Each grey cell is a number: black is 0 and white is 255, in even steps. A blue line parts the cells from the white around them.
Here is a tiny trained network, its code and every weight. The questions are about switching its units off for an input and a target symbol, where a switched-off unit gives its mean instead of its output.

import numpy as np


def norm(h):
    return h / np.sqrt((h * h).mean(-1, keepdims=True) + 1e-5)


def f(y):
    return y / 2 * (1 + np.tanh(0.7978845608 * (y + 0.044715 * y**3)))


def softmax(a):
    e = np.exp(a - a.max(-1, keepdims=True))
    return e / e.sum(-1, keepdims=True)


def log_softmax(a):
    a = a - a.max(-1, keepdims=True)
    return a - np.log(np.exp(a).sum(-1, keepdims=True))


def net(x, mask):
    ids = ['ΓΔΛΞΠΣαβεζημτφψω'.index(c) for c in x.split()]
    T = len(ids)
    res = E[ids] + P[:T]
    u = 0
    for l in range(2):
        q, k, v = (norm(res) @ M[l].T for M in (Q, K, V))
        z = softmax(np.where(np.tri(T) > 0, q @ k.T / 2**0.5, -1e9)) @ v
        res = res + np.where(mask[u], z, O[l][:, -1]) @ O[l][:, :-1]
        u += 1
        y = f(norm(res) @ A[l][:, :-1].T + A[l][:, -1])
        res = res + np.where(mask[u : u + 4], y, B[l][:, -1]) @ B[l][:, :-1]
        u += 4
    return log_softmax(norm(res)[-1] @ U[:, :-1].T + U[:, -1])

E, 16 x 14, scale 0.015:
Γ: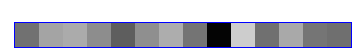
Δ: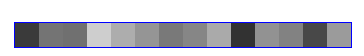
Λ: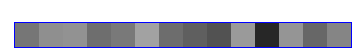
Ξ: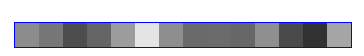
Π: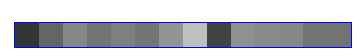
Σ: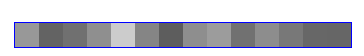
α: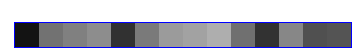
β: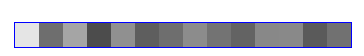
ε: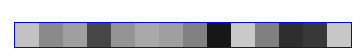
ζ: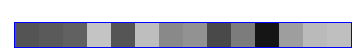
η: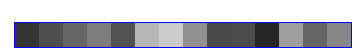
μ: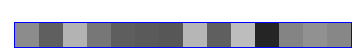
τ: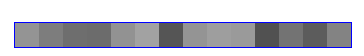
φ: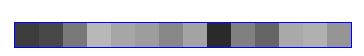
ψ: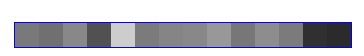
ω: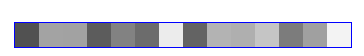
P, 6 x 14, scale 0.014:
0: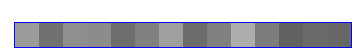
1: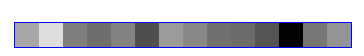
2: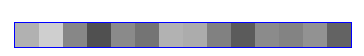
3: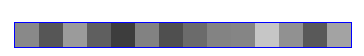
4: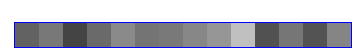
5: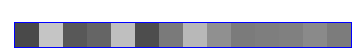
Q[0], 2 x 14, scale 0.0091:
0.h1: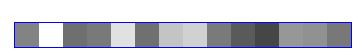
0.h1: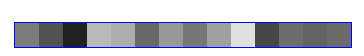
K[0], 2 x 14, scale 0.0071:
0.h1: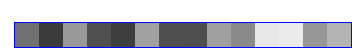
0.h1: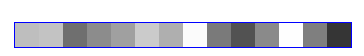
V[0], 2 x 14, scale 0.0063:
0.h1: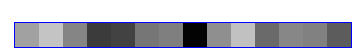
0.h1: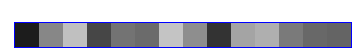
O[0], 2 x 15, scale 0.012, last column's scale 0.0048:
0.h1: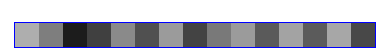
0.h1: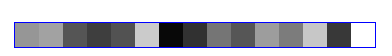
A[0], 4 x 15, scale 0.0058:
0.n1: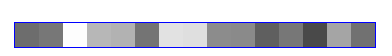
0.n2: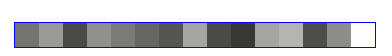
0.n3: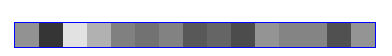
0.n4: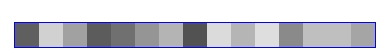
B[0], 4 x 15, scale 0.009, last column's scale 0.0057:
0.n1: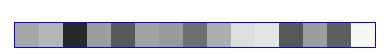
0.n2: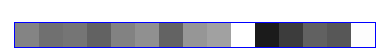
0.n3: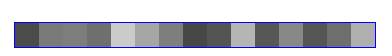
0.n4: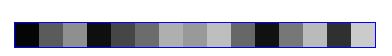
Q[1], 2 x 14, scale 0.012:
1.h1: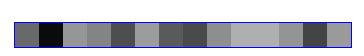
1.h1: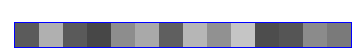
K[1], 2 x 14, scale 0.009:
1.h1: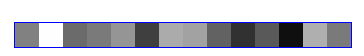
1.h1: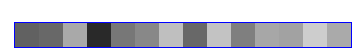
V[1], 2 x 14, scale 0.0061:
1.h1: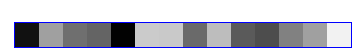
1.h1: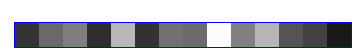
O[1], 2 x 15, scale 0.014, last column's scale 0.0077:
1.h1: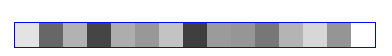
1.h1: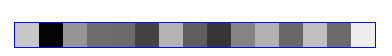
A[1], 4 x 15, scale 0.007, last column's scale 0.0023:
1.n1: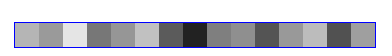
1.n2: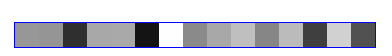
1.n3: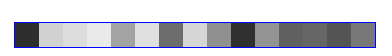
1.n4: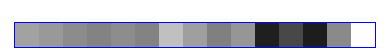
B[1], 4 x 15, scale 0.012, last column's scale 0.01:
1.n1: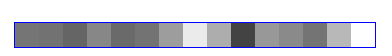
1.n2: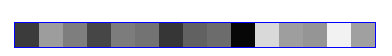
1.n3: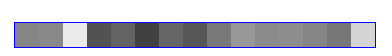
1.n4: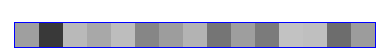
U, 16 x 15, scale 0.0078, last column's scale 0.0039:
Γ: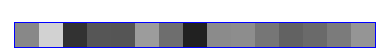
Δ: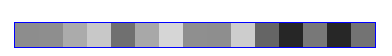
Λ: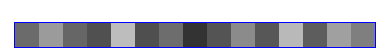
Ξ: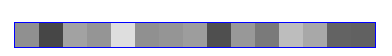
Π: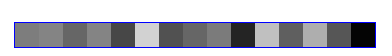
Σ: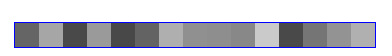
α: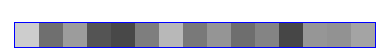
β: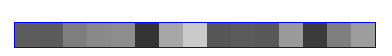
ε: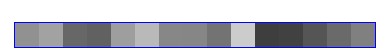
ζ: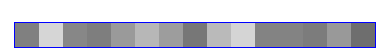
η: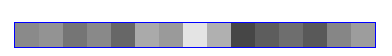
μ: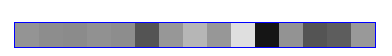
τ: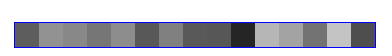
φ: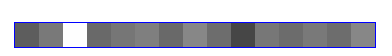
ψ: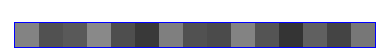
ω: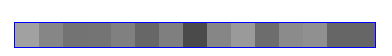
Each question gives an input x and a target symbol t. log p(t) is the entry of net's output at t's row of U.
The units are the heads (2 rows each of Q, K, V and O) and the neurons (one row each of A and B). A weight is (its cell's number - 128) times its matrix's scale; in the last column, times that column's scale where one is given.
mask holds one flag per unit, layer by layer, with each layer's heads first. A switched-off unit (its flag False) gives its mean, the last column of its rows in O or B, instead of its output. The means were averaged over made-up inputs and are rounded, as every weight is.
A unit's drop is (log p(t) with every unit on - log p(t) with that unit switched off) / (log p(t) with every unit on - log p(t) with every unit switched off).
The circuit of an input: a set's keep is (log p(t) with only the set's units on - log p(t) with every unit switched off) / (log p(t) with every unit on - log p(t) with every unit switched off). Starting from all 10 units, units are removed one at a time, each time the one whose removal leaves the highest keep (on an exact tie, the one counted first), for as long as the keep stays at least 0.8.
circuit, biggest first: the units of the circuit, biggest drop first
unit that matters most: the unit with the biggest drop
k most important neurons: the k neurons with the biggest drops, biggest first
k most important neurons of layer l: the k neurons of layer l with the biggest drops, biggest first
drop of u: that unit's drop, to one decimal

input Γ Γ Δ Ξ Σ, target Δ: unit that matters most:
0.h1
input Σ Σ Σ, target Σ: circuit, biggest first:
[0.n1, 0.h1, 1.h1]
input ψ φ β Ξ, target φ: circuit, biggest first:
[1.h1, 0.h1, 1.n3]
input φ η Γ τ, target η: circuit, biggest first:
[1.h1, 1.n1, 0.n4]
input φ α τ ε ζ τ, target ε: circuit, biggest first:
[1.h1, 1.n1, 1.n2]
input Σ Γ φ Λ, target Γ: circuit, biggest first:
[0.h1, 1.h1]
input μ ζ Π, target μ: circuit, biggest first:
[1.h1, 0.h1, 1.n4, 0.n2]
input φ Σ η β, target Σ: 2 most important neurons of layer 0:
[0.n1, 0.n4]
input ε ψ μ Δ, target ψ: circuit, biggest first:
[1.h1, 1.n1]
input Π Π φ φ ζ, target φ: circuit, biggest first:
[0.h1, 1.h1, 1.n3]
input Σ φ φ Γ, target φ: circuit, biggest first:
[1.h1, 0.h1, 0.n1]
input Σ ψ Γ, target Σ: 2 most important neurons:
[0.n1, 1.n2]
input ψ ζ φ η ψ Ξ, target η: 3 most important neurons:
[1.n1, 0.n4, 0.n1]
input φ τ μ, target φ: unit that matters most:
1.h1
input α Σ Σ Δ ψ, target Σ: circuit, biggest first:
[0.h1, 0.n1, 1.n2]
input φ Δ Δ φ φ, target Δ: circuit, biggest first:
[0.h1, 0.n1]
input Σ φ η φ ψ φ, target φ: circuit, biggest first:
[0.h1, 1.h1, 1.n3]
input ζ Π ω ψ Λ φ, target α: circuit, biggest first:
[1.h1, 1.n1, 1.n4]
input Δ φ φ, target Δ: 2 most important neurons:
[0.n1, 1.n2]
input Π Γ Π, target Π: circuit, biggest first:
[0.h1]
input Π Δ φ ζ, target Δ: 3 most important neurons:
[0.n1, 1.n2, 1.n1]
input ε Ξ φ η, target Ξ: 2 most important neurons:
[1.n4, 0.n4]
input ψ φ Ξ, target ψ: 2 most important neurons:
[1.n1, 0.n1]
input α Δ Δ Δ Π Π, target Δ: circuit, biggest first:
[0.h1, 0.n1, 1.n2]
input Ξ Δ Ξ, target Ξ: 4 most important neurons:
[1.n4, 0.n4, 1.n1, 0.n1]
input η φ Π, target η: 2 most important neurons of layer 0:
[0.n4, 0.n1]
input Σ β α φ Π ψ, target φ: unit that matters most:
0.h1
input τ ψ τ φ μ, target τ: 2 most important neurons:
[1.n2, 0.n2]
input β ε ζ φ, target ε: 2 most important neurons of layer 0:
[0.n2, 0.n4]
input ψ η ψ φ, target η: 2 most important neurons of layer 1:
[1.n1, 1.n3]
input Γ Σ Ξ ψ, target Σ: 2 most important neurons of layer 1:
[1.n2, 1.n3]
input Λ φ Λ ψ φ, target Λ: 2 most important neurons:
[1.n2, 1.n1]
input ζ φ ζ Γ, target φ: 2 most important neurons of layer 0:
[0.n1, 0.n4]
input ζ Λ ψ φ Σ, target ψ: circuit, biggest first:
[1.h1]
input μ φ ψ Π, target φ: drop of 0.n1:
0.2
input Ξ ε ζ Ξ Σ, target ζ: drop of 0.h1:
0.2
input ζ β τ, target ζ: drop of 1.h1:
0.6
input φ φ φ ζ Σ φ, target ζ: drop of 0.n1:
0.3
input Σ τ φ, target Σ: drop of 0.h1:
0.7
